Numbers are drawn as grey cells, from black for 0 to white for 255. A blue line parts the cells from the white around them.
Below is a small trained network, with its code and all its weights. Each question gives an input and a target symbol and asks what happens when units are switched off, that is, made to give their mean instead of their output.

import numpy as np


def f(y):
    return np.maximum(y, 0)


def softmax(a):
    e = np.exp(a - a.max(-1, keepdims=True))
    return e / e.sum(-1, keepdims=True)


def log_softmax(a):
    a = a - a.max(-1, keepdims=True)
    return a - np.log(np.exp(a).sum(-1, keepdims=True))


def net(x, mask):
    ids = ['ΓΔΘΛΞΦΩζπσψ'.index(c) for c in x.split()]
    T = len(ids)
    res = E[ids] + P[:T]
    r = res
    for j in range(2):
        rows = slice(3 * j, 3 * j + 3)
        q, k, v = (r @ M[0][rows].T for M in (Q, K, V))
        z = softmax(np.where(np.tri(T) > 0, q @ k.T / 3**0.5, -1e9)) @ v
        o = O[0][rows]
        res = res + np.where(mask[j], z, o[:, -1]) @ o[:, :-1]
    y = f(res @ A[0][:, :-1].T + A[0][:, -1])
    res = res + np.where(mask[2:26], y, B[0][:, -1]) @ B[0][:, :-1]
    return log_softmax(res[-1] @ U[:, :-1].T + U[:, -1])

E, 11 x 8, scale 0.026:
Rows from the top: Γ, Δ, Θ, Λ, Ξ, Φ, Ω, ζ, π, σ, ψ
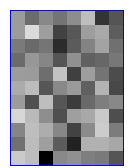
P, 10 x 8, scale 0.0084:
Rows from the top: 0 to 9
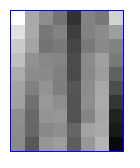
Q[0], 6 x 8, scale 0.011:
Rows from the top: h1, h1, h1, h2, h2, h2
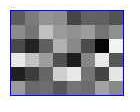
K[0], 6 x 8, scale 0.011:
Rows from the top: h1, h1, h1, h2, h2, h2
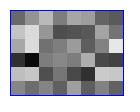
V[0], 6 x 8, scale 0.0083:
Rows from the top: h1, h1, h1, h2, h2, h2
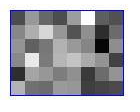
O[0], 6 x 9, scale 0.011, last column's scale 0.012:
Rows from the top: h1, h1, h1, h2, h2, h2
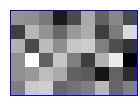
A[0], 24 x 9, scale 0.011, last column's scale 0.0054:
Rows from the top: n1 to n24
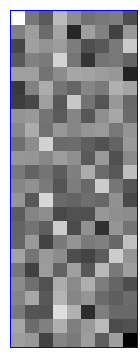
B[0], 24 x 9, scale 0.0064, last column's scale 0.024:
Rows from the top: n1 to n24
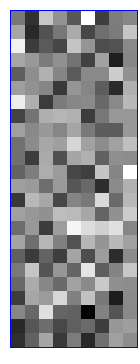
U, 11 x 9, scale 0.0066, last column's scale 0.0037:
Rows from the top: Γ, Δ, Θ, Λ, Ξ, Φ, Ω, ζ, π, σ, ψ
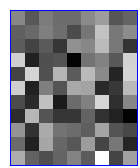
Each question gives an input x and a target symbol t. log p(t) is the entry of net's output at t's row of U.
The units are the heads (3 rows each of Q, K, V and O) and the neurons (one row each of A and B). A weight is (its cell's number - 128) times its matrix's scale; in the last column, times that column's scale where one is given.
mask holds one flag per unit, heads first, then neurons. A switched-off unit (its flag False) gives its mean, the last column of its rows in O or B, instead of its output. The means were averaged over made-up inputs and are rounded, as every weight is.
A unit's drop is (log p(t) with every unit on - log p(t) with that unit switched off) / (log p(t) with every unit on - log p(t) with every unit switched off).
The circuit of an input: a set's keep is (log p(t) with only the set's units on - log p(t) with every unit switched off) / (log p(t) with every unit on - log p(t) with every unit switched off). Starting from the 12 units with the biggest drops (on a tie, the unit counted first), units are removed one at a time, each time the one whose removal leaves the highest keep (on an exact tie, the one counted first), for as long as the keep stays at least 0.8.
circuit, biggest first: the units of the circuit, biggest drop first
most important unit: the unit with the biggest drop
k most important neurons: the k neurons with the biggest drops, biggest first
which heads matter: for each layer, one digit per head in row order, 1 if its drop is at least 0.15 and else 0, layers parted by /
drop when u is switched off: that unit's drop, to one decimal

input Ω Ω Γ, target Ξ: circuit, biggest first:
(h2)
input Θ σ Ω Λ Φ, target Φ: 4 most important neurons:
(n12; n3; n14; n11)
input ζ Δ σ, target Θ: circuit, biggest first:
(h2; n16; h1; n18)
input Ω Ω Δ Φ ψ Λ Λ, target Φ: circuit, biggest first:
(h2; n3)
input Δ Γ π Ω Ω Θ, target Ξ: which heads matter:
01
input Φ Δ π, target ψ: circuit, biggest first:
(h2; h1; n18; n3)
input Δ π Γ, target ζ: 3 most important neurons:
(n10; n24; n12)
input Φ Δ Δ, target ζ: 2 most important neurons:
(n24; n13)
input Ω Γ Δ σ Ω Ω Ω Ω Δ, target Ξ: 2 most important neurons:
(n13; n12)
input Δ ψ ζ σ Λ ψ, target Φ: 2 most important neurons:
(n12; n1)
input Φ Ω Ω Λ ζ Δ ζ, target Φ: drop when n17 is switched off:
0.0
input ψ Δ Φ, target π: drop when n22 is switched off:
0.2
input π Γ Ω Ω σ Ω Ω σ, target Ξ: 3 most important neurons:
(n12; n13; n15)
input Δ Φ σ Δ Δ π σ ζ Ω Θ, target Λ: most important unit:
h1
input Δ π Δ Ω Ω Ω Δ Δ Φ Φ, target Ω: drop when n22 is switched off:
0.1
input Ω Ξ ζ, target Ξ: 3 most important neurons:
(n2; n13; n12)
